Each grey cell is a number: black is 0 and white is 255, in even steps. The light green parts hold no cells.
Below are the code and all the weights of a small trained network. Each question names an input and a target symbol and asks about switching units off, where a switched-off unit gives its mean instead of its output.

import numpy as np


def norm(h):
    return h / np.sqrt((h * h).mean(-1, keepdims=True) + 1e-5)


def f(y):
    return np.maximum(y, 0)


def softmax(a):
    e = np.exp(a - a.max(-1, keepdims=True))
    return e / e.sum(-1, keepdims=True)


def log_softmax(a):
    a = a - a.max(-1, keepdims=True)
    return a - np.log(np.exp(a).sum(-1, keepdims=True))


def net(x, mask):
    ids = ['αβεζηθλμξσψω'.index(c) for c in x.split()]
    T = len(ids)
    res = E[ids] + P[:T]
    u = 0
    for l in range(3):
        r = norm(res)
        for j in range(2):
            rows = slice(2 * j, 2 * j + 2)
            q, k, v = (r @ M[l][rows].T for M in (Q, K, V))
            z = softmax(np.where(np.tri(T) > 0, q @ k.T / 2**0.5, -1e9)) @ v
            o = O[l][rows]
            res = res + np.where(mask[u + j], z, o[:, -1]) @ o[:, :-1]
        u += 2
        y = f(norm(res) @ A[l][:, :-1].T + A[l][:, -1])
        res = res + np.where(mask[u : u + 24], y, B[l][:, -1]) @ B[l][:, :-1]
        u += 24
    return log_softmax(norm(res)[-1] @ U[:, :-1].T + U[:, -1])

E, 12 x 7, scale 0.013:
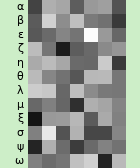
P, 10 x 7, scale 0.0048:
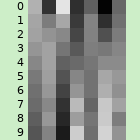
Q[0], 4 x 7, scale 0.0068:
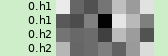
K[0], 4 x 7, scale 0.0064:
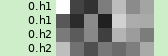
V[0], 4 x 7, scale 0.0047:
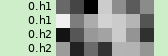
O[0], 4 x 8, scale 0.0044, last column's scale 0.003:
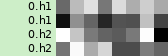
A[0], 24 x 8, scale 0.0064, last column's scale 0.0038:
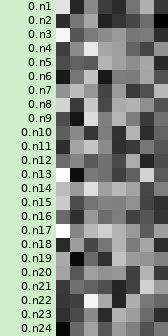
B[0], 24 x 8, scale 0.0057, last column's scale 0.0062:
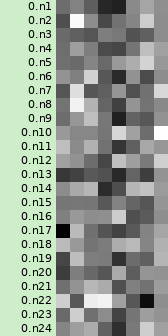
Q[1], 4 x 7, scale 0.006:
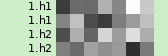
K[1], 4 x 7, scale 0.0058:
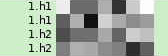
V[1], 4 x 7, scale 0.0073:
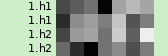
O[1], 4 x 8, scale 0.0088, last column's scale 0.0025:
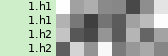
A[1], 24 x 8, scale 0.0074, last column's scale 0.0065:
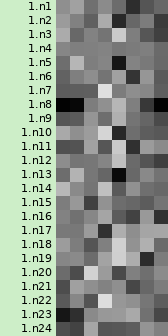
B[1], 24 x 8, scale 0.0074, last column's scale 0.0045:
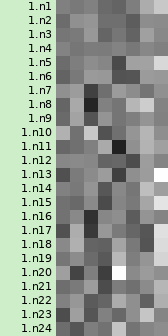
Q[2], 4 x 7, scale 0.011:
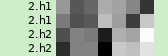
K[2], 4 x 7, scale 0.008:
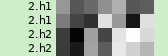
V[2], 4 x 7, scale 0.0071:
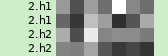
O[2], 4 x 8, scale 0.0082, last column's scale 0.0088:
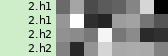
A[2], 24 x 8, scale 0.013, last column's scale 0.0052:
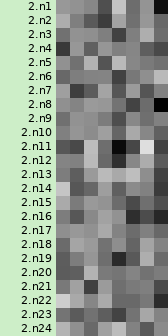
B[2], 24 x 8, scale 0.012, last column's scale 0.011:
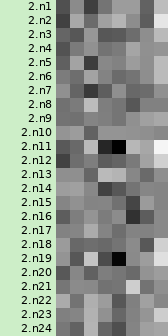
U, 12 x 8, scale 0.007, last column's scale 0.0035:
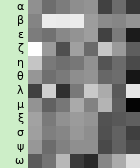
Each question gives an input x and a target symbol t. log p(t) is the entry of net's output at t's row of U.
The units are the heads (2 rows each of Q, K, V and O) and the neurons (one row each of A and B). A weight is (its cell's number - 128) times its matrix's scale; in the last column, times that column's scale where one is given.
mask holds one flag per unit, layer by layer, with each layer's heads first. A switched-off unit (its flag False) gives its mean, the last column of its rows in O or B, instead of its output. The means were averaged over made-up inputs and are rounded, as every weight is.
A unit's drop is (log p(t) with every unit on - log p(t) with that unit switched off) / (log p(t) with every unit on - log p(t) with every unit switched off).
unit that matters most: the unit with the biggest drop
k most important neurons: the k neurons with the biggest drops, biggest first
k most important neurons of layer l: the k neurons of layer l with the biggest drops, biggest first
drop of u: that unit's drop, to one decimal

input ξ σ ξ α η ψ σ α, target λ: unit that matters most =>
1.h1
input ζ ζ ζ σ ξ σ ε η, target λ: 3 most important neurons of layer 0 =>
0.n17; 0.n14; 0.n22
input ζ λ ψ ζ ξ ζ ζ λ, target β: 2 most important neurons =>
0.n22; 2.n11
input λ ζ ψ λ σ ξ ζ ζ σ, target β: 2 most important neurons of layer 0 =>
0.n22; 0.n9
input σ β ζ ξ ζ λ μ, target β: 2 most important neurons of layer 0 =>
0.n22; 0.n17
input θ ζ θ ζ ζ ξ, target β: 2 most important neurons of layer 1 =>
1.n20; 1.n10
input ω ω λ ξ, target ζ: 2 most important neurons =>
1.n20; 0.n22
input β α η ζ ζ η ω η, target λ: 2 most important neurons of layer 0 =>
0.n10; 0.n12
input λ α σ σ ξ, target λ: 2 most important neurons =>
0.n22; 2.n19
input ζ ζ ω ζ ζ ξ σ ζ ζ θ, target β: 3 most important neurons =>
1.n20; 2.n11; 0.n22
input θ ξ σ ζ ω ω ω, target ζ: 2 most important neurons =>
1.n20; 2.n2
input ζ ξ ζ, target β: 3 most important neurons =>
0.n22; 2.n11; 2.n19
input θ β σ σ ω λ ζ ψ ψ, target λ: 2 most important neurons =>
0.n10; 0.n12
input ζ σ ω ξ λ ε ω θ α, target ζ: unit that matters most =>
2.h2
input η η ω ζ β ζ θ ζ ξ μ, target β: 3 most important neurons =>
2.n11; 2.n19; 0.n22
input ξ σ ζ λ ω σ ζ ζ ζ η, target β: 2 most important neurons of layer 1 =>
1.n20; 1.n24
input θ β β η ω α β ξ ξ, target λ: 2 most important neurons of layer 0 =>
0.n22; 0.n7
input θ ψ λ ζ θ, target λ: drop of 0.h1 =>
1.3
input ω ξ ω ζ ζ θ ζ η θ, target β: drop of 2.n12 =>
0.0
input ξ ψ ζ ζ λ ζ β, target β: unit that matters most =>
2.h2
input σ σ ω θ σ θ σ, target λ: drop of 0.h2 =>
1.4
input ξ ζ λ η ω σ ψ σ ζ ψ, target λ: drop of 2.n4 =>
0.1
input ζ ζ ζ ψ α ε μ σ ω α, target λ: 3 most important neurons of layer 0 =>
0.n10; 0.n12; 0.n19
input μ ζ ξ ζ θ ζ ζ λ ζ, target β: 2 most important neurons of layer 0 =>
0.n22; 0.n17
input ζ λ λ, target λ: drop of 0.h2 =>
1.2
